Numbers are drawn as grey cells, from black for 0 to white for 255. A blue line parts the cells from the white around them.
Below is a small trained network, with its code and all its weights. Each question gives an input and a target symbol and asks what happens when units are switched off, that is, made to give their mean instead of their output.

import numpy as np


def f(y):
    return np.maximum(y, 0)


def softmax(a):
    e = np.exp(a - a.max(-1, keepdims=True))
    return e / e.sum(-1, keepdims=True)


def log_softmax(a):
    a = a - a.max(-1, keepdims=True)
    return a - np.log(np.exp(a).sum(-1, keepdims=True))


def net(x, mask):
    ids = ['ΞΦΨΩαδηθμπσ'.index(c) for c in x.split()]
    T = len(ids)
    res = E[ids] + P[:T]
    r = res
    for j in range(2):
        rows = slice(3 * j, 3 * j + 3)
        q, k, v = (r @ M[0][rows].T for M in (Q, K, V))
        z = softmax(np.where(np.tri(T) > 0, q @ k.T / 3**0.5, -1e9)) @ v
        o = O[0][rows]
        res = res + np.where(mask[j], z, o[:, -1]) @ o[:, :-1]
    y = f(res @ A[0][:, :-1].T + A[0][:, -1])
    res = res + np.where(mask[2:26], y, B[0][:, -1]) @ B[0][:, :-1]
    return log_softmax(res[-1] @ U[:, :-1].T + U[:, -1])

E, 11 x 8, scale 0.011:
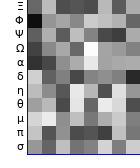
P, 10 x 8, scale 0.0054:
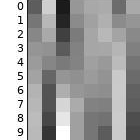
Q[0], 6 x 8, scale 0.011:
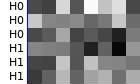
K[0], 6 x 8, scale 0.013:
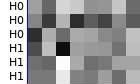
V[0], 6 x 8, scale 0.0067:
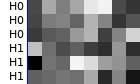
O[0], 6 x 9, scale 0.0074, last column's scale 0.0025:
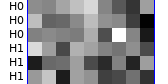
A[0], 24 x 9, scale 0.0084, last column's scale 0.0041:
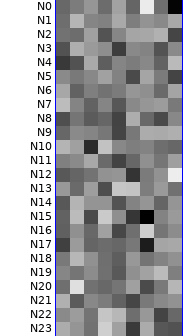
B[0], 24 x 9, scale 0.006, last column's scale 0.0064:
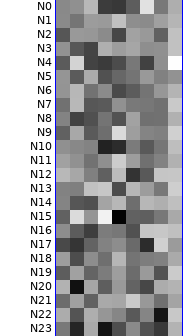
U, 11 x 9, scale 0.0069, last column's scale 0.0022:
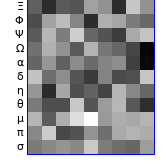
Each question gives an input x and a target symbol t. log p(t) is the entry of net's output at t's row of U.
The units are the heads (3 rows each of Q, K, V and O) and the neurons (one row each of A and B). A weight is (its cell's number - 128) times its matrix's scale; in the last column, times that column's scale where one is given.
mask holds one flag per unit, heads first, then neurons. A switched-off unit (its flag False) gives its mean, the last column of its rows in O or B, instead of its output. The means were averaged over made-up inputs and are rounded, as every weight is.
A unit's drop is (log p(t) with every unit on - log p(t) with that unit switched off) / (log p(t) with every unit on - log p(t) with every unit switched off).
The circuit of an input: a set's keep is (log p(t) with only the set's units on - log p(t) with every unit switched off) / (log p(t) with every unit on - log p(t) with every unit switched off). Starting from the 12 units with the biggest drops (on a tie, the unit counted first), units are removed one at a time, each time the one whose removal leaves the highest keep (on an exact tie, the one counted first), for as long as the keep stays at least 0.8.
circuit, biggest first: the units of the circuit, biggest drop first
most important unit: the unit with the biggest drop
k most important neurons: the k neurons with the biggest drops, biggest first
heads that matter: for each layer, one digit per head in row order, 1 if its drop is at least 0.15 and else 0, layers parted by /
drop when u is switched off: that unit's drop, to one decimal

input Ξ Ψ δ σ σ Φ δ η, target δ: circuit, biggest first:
[H1, N10, N23]
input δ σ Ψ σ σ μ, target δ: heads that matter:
11
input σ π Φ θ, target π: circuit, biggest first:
[H0, H1, N7]
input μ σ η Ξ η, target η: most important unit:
N23
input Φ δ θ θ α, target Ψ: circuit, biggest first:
[H0, H1, N15, N4]
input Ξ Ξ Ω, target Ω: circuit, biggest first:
[H0, H1, N4]
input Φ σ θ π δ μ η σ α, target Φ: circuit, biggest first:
[H1, N2, N13, N4]
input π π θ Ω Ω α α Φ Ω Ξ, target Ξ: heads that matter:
01
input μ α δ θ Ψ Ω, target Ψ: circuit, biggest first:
[H1, H0, N15, N4]
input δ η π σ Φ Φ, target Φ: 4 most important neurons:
[N0, N4, N13, N2]
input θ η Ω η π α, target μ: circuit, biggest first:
[H1, N4]
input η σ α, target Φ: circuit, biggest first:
[H1, N2, N13]
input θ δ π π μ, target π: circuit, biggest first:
[H0, H1]
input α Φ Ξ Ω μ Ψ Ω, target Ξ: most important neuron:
[N17]
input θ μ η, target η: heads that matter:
01
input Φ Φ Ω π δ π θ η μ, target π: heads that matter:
11
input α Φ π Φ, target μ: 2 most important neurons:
[N4, N1]
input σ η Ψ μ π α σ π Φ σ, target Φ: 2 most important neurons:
[N2, N13]
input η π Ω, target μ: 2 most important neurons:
[N4, N1]
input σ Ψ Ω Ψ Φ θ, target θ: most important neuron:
[N3]
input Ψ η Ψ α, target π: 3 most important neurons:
[N4, N12, N16]
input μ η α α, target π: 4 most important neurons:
[N4, N12, N0, N16]
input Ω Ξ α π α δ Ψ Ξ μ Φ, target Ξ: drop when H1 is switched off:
0.2
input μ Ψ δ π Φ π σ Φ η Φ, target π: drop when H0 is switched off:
0.6
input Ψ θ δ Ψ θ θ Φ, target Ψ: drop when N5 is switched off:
0.0
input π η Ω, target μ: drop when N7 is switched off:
0.1
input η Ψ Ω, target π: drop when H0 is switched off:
1.0
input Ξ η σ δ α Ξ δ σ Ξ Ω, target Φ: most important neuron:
[N13]
